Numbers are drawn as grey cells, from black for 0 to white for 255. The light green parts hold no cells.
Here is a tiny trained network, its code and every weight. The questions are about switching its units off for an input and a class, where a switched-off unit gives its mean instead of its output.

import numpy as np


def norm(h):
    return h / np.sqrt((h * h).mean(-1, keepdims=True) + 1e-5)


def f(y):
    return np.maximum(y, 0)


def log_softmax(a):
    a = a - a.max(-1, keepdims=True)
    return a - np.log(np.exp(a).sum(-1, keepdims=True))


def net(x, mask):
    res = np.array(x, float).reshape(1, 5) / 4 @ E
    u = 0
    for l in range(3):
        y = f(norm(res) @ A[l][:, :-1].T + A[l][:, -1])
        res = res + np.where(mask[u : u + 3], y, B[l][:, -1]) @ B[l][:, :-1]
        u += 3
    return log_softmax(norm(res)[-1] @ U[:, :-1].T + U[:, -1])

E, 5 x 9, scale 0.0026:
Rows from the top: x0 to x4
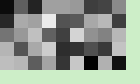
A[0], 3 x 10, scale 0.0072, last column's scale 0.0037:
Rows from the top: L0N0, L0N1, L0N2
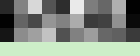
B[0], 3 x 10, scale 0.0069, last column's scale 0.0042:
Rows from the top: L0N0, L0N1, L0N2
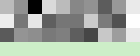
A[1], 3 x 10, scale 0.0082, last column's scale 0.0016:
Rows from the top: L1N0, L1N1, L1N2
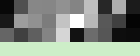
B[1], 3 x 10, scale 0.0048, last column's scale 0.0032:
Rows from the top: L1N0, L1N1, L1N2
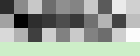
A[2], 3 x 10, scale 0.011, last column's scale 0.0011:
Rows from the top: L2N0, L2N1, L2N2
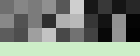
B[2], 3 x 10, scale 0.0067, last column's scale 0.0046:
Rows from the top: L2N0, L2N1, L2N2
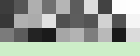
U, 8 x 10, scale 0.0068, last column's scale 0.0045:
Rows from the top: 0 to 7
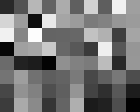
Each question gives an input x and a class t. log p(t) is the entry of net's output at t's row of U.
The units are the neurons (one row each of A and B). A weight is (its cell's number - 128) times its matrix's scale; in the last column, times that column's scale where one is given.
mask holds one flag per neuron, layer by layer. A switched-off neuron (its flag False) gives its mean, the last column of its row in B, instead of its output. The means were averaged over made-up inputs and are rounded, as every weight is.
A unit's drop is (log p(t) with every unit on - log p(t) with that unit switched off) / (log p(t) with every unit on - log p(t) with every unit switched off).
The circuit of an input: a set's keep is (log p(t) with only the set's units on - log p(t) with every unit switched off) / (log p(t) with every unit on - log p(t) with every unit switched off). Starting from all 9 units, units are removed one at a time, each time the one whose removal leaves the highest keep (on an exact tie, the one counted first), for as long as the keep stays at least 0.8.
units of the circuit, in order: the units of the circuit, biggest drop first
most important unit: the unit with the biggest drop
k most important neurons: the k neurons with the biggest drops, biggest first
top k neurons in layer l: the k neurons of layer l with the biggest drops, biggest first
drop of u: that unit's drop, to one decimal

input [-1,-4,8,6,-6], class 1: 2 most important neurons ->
[L0N0 L2N0]
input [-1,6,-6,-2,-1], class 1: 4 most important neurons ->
[L1N2 L2N1 L2N0 L1N0]
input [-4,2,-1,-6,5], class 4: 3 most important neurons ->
[L1N1 L0N1 L0N2]
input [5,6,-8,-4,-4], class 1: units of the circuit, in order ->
[L1N2]
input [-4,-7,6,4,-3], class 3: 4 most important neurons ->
[L2N1 L0N1 L1N2 L2N0]
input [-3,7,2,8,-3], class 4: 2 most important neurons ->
[L2N2 L0N1]
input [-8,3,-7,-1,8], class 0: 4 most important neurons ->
[L2N0 L0N1 L0N0 L0N2]
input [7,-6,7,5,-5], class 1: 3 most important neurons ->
[L0N0 L2N0 L0N1]
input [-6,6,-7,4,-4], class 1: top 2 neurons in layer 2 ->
[L2N0 L2N1]
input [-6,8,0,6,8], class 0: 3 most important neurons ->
[L2N0 L0N1 L2N1]
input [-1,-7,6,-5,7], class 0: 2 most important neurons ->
[L2N0 L1N0]
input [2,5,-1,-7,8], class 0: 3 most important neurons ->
[L2N0 L2N2 L2N1]
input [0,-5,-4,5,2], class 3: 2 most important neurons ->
[L2N1 L0N0]
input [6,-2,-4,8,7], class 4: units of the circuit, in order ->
[L2N2]
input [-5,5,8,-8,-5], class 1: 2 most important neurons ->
[L0N0 L2N2]
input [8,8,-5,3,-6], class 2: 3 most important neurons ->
[L0N1 L2N0 L0N0]
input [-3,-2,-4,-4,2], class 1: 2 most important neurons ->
[L0N1 L1N2]
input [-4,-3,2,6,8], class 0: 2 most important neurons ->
[L2N0 L0N1]
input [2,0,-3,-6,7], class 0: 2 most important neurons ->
[L2N0 L2N2]
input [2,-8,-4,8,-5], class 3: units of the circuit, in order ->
[L2N1]
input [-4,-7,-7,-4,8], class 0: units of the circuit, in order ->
[L2N0 L0N0 L0N1]
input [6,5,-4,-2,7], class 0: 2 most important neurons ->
[L2N0 L0N0]
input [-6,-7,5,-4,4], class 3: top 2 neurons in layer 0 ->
[L0N1 L0N2]
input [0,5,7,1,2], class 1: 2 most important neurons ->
[L0N0 L2N1]
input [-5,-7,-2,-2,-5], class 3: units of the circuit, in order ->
[L2N1 L0N1 L2N0]
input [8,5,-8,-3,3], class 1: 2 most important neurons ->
[L1N2 L2N1]
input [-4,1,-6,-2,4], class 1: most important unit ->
L1N2
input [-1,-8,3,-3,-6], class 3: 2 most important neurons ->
[L2N1 L2N0]
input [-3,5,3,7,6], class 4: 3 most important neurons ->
[L2N2 L0N1 L2N1]
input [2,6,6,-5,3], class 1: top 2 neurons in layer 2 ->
[L2N1 L2N2]
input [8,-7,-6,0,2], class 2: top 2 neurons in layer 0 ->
[L0N1 L0N0]
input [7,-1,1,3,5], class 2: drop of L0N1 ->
0.8
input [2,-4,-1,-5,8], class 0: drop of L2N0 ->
1.1
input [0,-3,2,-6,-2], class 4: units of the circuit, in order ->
[L1N1]
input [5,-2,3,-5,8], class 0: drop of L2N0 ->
1.2
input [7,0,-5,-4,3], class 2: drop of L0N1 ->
0.9
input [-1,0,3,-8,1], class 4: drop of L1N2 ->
0.0
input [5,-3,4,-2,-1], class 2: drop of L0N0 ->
-0.1
